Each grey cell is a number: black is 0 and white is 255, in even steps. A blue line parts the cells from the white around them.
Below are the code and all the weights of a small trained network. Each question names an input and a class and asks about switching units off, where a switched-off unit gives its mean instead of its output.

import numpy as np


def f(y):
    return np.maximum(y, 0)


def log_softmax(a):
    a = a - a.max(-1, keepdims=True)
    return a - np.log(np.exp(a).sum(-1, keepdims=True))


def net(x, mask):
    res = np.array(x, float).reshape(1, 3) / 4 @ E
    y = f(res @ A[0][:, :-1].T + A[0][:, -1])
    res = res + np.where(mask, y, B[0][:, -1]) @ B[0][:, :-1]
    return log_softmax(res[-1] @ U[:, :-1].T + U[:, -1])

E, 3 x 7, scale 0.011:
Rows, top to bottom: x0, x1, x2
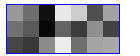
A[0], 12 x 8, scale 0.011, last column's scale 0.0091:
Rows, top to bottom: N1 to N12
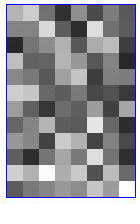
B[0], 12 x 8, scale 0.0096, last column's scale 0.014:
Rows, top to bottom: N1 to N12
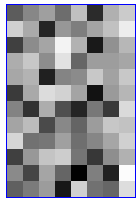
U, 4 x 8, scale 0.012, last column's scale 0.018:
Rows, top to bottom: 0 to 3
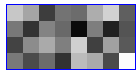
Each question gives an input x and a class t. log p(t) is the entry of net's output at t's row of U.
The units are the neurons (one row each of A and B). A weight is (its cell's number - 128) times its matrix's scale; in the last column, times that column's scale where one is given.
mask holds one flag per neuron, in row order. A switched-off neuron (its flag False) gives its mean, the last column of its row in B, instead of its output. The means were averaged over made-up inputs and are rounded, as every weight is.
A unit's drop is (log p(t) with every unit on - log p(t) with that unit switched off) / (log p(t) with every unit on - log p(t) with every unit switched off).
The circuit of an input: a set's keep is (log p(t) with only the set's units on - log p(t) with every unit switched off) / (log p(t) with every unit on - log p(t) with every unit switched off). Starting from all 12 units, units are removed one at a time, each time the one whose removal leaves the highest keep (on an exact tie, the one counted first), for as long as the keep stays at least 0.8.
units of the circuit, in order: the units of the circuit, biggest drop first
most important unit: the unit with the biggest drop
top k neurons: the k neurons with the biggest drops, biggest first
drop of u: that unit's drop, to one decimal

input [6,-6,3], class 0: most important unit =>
N5
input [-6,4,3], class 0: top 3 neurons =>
(N2; N11; N8)
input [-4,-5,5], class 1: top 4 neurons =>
(N11; N1; N6; N5)
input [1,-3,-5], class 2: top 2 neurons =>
(N1; N7)
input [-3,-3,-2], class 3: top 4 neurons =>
(N7; N9; N5; N4)
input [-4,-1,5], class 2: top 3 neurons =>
(N3; N5; N12)
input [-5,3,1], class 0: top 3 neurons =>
(N11; N2; N8)
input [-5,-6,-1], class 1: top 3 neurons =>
(N11; N5; N9)
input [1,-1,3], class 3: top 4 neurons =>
(N6; N1; N10; N4)
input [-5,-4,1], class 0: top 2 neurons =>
(N2; N7)
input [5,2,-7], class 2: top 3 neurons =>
(N6; N1; N2)
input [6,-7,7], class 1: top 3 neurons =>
(N11; N2; N1)
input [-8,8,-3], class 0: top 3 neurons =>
(N2; N8; N11)
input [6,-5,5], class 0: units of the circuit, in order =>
(N5)
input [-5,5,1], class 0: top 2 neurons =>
(N11; N2)
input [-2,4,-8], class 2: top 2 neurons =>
(N6; N1)
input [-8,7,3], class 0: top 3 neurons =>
(N2; N8; N11)
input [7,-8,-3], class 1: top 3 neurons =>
(N11; N2; N8)
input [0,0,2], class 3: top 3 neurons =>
(N6; N1; N11)
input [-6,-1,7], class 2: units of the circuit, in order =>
(N3)
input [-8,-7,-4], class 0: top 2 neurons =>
(N2; N8)
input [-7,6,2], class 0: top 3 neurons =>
(N2; N11; N8)
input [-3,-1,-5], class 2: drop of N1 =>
0.1
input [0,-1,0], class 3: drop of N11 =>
0.2
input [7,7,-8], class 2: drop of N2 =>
0.5
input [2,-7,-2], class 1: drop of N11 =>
0.8
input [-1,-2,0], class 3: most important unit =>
N7
